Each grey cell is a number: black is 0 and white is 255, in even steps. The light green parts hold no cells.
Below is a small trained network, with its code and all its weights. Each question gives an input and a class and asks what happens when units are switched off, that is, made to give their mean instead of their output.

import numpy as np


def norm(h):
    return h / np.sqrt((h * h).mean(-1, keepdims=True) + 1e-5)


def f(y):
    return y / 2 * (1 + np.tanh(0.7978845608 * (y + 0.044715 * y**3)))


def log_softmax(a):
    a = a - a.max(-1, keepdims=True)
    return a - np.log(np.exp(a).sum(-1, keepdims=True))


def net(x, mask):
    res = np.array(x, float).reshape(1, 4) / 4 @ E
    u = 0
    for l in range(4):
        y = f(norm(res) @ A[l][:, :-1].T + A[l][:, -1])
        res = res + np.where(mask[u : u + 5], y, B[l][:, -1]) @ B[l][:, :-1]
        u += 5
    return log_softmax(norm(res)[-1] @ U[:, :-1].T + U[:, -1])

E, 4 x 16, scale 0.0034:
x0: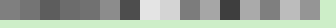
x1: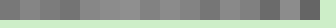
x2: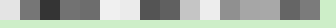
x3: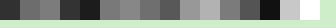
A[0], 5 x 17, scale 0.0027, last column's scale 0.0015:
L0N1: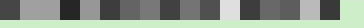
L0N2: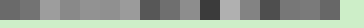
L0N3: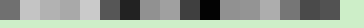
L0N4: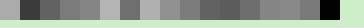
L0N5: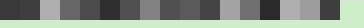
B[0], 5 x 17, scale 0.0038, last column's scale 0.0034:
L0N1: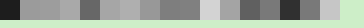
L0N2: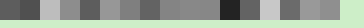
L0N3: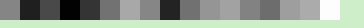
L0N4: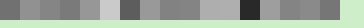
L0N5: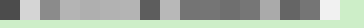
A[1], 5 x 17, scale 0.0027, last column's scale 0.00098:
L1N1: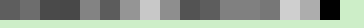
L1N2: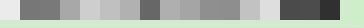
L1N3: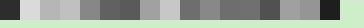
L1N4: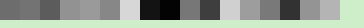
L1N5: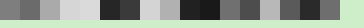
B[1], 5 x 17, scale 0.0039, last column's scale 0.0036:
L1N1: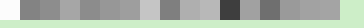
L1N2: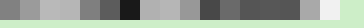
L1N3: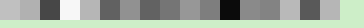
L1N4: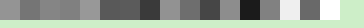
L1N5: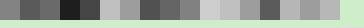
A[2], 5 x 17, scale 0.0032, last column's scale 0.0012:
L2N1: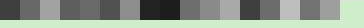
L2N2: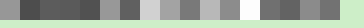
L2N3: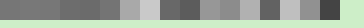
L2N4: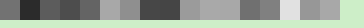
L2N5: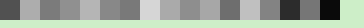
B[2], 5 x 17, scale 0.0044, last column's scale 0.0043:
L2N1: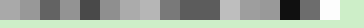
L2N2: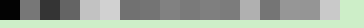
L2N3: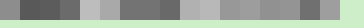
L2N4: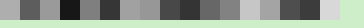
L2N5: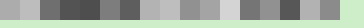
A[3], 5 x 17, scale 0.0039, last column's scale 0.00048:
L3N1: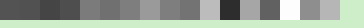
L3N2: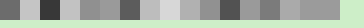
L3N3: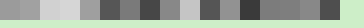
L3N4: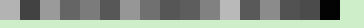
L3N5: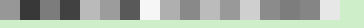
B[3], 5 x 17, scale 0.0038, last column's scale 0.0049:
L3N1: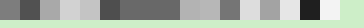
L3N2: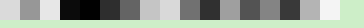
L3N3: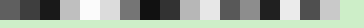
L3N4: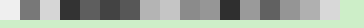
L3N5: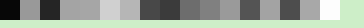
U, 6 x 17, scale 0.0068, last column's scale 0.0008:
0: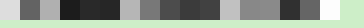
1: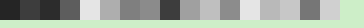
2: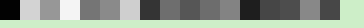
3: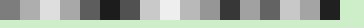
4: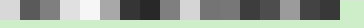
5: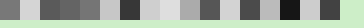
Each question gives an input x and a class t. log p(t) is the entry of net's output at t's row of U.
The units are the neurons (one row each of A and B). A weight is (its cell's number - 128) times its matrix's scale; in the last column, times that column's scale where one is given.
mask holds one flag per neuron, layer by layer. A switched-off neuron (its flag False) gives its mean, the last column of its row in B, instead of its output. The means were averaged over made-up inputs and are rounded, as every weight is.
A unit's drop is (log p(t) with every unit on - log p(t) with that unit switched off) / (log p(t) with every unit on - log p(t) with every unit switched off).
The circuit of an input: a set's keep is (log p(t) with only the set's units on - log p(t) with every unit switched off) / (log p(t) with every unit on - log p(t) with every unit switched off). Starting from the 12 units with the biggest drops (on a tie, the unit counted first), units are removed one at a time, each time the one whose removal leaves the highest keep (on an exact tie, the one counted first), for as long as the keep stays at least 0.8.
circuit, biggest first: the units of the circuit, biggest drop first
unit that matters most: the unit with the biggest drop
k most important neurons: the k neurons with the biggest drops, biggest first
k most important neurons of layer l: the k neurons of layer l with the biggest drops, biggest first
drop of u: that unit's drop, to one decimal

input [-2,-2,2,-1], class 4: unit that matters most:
L0N3
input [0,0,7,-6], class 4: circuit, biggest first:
L2N1; L1N2
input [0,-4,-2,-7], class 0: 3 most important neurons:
L0N3; L3N3; L3N4
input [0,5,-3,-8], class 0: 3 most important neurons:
L0N3; L3N3; L2N4
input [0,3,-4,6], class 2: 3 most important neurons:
L0N5; L0N1; L3N4
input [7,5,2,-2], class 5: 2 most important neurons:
L0N3; L3N2
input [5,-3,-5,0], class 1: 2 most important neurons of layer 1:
L1N5; L1N2
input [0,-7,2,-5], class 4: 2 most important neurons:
L1N2; L3N3
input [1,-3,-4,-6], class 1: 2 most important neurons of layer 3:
L3N2; L3N5
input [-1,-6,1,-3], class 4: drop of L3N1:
0.0
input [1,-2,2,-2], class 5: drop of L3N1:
0.1
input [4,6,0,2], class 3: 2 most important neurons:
L0N3; L3N2
